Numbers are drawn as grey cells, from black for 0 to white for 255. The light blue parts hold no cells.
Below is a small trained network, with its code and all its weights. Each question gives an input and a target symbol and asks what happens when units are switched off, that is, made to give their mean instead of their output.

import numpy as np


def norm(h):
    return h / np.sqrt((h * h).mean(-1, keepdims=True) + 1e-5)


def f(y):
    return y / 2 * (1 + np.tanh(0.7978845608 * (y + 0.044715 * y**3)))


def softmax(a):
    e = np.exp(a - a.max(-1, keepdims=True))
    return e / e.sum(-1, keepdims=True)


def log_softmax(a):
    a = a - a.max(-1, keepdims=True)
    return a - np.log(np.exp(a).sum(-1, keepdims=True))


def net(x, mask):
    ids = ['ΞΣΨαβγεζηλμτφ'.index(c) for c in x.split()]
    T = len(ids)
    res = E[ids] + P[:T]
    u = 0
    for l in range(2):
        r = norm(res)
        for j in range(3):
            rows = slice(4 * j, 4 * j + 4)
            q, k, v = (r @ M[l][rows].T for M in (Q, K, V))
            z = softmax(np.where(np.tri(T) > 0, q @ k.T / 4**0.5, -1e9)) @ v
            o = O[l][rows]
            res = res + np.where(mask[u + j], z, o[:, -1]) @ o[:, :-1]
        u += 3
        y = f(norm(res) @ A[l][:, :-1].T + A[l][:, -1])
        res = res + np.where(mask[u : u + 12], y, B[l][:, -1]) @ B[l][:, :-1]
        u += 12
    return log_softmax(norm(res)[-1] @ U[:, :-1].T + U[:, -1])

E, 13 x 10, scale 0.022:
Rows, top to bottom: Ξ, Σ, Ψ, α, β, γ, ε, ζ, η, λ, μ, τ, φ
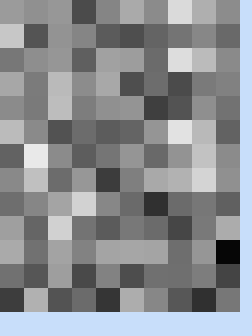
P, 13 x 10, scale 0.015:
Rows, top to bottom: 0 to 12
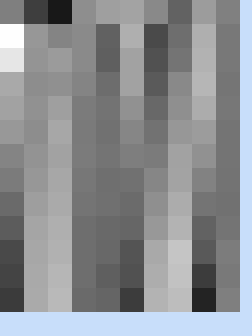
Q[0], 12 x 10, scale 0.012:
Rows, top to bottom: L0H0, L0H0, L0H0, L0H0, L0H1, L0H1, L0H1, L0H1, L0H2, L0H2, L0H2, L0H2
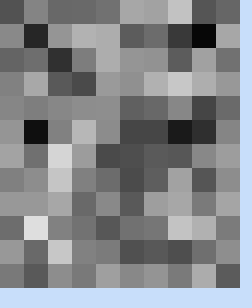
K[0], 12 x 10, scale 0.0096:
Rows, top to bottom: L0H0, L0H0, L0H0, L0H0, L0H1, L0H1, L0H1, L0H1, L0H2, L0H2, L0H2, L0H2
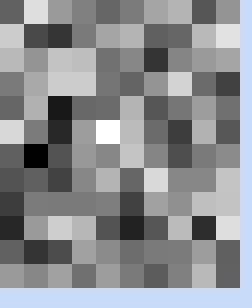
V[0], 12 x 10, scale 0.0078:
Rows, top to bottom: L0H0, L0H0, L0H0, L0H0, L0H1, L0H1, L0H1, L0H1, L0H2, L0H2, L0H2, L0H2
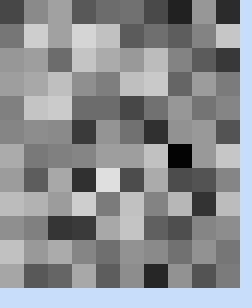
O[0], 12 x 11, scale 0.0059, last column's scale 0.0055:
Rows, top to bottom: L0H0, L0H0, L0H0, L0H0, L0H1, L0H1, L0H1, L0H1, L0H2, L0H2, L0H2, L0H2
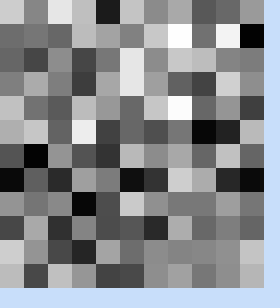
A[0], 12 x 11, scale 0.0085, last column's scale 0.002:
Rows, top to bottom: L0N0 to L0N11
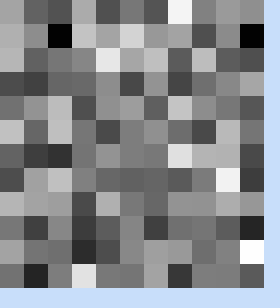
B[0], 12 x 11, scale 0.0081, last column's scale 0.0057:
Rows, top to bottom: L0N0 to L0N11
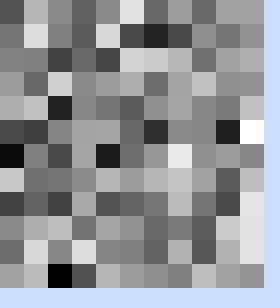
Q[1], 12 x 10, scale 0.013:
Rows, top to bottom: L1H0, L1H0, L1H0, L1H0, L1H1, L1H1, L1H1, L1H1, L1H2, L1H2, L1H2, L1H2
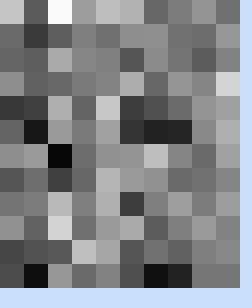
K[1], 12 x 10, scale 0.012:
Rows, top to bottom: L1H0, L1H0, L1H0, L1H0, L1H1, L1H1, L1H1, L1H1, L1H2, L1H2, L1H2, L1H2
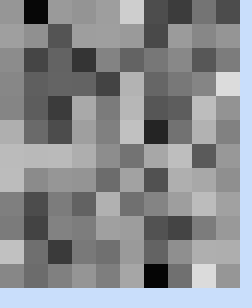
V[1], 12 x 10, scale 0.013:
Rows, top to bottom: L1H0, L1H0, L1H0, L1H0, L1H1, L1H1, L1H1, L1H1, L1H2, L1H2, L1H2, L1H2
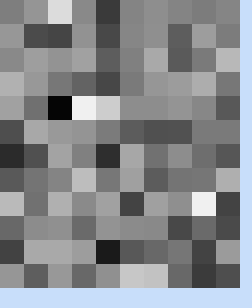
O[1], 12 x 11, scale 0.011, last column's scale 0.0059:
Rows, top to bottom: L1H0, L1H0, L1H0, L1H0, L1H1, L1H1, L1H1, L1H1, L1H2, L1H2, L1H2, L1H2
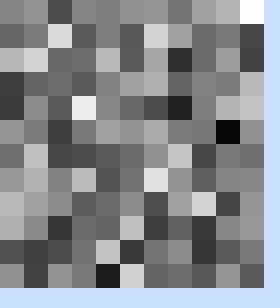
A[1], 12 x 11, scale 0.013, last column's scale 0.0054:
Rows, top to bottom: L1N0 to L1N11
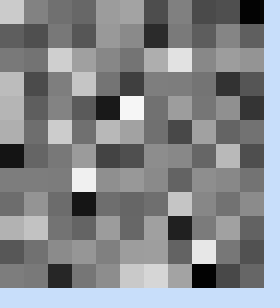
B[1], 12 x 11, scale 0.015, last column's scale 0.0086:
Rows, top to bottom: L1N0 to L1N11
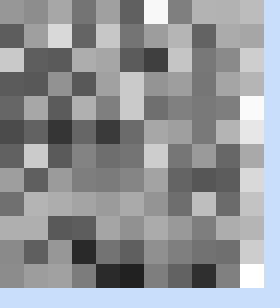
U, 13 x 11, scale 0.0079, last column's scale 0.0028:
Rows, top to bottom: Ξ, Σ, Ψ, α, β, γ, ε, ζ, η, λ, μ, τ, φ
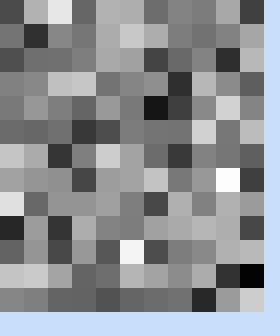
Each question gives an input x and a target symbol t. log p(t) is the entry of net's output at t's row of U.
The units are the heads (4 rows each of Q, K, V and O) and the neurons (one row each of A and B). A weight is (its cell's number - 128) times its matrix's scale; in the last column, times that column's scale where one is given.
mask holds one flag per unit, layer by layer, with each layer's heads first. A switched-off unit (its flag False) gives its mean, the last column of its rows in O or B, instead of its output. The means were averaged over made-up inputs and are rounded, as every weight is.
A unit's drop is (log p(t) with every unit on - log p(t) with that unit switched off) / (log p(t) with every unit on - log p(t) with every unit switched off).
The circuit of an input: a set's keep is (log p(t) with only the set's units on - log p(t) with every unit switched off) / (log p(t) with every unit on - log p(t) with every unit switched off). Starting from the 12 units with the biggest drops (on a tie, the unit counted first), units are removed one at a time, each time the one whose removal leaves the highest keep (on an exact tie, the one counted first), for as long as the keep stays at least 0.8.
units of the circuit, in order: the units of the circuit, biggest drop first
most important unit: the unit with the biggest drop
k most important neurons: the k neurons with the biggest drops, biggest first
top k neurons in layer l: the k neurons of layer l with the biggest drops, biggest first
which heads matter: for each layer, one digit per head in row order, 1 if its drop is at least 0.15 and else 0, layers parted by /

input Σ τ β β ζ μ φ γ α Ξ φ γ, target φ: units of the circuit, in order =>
[L1H2 L1N11]
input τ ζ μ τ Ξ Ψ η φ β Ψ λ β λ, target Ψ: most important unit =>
L0H2
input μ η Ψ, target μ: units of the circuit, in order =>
[L1H2 L1N4]
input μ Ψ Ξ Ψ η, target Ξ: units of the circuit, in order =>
[L0H1 L1N1]
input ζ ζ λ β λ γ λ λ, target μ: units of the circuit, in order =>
[L1N4 L1H2]
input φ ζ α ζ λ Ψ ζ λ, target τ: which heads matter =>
000 / 010
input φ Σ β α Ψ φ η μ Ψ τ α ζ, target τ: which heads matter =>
100 / 010
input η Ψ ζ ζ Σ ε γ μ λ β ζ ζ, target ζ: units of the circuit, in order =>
[L0H2 L1H1 L0H1]
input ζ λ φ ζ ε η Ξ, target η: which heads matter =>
010 / 000
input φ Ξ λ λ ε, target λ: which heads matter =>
010 / 001
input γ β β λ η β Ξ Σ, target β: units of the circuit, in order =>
[L0H0 L1H1]
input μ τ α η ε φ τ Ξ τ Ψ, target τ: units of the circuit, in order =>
[L1H1 L1N8]
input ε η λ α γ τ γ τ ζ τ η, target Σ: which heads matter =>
001 / 000
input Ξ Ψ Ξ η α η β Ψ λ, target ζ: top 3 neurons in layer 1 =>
[L1N0 L1N5 L1N1]
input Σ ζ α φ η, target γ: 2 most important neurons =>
[L0N11 L1N5]
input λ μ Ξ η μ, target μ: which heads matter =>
000 / 000
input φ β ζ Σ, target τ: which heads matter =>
010 / 010
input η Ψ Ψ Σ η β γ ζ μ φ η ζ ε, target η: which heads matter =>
111 / 000
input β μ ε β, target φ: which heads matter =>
111 / 011
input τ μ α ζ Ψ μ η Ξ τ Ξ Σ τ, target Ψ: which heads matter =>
011 / 010
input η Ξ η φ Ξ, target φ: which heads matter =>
000 / 001
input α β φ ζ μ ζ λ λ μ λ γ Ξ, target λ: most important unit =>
L0H0
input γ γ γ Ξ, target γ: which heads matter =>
010 / 111
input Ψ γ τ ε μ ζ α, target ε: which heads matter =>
011 / 010
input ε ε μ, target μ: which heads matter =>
000 / 001
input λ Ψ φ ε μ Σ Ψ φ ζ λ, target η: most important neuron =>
[L1N2]
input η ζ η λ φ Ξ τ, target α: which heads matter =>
100 / 010
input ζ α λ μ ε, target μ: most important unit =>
L1H2
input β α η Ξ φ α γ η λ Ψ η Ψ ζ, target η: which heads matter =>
001 / 000
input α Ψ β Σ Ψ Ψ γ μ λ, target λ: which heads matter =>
110 / 000
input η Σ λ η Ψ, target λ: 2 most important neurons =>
[L0N6 L1N6]
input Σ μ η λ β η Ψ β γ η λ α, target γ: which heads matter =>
010 / 001
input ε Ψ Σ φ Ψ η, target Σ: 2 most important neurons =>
[L0N5 L1N3]
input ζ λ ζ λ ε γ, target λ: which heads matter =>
010 / 001
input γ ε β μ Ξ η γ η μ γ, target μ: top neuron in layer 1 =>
[L1N4]
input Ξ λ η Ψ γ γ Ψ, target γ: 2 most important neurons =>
[L1N10 L0N10]
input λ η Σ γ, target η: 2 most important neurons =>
[L1N2 L0N10]
